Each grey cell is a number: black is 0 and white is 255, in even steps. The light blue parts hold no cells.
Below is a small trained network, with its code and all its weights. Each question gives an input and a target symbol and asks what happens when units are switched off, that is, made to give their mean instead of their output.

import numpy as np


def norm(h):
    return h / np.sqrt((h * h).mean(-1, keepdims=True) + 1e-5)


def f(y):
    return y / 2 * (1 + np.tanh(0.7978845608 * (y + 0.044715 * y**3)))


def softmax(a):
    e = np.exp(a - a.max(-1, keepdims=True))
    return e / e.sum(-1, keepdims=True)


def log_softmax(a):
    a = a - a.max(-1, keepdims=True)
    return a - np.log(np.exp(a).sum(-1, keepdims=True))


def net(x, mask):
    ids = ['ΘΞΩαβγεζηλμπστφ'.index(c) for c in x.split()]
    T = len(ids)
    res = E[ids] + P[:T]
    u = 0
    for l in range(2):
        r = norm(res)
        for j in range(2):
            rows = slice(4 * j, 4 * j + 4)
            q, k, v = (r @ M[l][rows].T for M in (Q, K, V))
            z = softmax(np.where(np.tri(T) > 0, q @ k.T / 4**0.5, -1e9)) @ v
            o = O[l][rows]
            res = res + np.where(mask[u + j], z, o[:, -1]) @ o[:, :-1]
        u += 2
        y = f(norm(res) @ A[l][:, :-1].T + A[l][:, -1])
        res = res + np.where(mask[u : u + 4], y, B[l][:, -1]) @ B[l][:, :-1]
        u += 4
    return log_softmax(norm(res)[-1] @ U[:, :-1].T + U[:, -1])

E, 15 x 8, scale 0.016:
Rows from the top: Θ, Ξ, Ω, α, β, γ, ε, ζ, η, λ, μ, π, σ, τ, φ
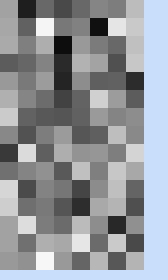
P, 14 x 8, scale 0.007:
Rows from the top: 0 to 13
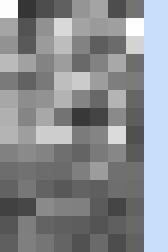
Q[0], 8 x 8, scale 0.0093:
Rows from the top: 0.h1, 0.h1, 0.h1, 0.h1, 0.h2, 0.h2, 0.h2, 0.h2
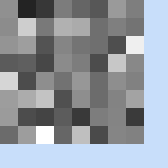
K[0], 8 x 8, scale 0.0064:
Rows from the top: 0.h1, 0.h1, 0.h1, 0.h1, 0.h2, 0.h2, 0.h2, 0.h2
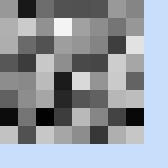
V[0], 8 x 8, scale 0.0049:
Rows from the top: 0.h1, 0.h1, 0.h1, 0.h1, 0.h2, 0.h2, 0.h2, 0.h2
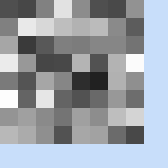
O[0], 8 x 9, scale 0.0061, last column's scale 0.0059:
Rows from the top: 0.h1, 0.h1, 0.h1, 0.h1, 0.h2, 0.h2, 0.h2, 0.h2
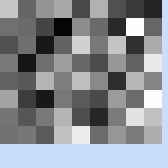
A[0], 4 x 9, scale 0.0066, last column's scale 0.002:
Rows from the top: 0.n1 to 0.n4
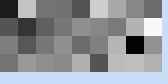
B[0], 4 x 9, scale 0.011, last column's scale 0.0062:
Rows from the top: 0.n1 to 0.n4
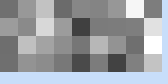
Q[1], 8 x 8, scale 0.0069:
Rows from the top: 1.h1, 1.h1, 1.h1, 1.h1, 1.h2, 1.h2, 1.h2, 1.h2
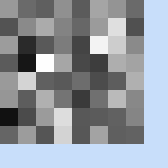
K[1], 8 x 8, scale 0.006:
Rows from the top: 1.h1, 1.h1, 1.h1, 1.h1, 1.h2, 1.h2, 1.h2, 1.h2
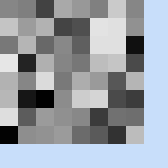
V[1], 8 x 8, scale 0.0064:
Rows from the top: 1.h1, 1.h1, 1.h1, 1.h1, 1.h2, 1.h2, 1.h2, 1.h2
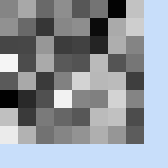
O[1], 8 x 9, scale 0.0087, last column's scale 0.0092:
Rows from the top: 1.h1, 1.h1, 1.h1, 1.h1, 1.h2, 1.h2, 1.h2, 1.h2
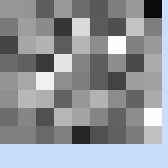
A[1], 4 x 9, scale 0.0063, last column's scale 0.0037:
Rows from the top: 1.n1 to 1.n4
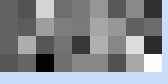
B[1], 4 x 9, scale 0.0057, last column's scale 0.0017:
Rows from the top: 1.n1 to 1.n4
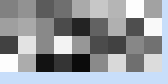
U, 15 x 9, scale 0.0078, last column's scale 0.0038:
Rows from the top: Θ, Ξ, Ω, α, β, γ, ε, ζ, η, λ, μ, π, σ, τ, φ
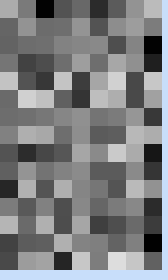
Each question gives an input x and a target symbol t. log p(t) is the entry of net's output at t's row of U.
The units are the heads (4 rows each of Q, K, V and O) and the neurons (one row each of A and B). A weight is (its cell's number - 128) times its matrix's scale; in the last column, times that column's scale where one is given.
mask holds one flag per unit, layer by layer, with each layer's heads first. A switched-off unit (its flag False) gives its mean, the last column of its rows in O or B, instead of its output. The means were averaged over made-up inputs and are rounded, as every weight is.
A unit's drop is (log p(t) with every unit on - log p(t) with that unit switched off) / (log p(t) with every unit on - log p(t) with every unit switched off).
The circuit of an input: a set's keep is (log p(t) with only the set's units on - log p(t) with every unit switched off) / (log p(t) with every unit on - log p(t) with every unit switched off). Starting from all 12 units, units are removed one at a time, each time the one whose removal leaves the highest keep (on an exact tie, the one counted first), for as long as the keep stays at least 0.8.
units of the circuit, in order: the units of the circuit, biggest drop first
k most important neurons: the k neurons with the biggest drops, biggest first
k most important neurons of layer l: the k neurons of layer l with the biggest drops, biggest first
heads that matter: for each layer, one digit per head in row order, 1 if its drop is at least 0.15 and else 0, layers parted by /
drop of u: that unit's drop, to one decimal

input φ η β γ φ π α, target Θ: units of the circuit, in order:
0.n3; 1.n4
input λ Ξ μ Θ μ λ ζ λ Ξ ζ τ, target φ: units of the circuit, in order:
1.h1
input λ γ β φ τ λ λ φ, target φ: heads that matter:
10 / 11
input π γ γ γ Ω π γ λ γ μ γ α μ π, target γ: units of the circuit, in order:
0.h1; 0.h2; 1.h2; 1.h1
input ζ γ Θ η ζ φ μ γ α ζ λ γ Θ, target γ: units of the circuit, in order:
0.h1; 0.n3; 0.h2
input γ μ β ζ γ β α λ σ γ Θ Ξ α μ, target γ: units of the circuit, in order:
0.h2; 0.n3
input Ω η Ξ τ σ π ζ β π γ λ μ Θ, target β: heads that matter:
00 / 00
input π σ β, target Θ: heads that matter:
00 / 10
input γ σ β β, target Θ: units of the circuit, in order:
1.h1; 0.n2
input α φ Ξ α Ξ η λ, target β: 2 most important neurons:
0.n2; 1.n4
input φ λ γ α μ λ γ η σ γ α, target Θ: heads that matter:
00 / 01
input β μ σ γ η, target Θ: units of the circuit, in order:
1.n4; 1.h1; 0.n3
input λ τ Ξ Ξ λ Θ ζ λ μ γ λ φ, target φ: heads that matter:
00 / 11
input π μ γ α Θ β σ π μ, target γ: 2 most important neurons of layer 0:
0.n3; 0.n4
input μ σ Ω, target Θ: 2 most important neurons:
0.n3; 1.n4
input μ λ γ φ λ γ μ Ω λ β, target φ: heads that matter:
10 / 10
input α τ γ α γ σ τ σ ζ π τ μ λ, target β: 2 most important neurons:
0.n2; 0.n3
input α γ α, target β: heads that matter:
00 / 00
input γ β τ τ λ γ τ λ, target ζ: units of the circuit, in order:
0.h1; 1.h2; 0.h2
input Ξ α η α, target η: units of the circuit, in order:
1.h2
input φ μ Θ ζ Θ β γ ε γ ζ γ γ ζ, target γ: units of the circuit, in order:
0.h1; 0.n3
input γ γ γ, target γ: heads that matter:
11 / 11
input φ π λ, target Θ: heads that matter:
00 / 01
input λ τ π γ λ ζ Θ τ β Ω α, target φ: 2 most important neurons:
1.n1; 0.n2
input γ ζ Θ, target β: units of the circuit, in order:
0.h1
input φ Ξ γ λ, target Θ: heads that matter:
01 / 01
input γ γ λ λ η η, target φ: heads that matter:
00 / 11
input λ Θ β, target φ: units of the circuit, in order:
1.h1
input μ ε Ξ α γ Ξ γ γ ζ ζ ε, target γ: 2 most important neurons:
0.n3; 0.n2
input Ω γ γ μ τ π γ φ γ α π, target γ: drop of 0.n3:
0.1
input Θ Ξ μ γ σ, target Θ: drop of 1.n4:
0.1
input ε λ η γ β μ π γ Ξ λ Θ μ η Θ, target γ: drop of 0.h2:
0.2
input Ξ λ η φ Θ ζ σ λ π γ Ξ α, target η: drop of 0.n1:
0.0
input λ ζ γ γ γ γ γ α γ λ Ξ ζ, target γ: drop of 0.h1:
0.7
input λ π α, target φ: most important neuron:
1.n1
